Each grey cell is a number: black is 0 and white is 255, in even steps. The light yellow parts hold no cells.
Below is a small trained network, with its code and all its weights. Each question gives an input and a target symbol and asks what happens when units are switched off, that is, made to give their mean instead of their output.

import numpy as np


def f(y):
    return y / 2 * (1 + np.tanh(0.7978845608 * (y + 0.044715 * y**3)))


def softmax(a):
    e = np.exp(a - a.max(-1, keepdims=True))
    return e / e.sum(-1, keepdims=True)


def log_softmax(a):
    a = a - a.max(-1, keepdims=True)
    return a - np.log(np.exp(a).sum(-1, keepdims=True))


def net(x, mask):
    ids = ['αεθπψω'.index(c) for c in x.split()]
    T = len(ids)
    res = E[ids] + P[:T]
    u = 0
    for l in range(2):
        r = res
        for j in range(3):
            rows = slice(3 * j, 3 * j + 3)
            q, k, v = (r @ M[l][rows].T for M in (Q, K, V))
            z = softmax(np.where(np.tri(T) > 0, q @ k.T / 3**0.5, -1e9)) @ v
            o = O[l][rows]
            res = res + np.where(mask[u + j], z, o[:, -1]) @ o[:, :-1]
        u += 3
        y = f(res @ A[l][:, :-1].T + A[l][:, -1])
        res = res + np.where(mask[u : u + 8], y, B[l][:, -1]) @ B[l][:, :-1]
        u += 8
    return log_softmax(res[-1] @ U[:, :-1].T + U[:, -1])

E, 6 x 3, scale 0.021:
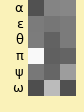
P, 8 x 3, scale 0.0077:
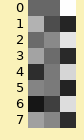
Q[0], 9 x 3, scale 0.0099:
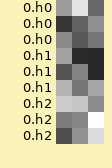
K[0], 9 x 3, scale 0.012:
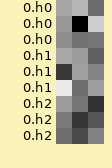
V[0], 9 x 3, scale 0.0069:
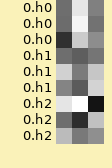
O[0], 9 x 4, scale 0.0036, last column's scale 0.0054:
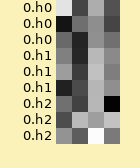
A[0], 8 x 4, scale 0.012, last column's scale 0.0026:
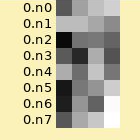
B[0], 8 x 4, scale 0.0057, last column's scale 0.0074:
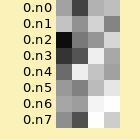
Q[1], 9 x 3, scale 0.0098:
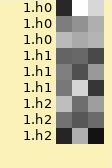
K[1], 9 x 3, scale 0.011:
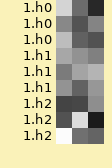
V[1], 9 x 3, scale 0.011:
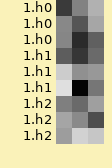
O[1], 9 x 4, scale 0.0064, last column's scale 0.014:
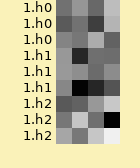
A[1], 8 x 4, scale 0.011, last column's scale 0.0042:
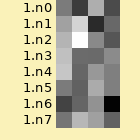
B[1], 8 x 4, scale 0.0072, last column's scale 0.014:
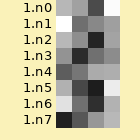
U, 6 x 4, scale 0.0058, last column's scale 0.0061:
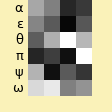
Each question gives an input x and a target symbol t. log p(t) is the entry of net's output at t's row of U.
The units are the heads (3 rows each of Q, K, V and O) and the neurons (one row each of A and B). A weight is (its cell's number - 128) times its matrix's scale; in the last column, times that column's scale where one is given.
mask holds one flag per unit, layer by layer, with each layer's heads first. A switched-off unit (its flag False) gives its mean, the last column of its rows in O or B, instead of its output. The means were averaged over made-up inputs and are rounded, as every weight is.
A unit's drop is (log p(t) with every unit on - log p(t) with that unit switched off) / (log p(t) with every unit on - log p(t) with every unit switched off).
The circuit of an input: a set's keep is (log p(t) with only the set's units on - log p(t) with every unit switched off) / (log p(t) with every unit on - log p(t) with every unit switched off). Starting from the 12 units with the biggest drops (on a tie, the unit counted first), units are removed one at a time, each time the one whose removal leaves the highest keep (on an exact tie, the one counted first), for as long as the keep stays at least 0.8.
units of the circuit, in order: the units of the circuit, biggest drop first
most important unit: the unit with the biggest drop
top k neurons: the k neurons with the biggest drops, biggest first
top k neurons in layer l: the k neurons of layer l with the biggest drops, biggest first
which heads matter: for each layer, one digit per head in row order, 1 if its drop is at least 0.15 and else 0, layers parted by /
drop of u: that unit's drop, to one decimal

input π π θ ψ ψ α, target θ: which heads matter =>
100 / 001
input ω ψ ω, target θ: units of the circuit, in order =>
(1.n7; 0.n6; 1.h1)
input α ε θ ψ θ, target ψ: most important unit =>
1.h2
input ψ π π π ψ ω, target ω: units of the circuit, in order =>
(1.h2; 0.h0; 1.n1)
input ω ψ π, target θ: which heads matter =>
111 / 000
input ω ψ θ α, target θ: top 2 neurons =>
(1.n5; 1.n0)
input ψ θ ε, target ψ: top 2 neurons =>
(1.n5; 0.n7)
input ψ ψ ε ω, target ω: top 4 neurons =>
(1.n5; 1.n1; 0.n7; 0.n3)
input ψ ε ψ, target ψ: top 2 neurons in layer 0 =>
(0.n7; 0.n0)
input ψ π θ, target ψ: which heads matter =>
010 / 111
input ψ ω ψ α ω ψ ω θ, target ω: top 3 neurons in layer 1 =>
(1.n1; 1.n5; 1.n7)
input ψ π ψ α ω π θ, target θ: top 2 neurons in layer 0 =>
(0.n2; 0.n6)
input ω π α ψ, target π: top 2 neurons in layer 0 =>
(0.n6; 0.n7)
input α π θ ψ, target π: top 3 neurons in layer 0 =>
(0.n6; 0.n7; 0.n5)
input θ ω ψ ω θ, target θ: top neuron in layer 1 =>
(1.n2)
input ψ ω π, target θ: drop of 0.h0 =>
0.2
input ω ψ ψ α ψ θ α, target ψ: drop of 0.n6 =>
0.1
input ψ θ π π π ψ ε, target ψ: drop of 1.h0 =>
0.2
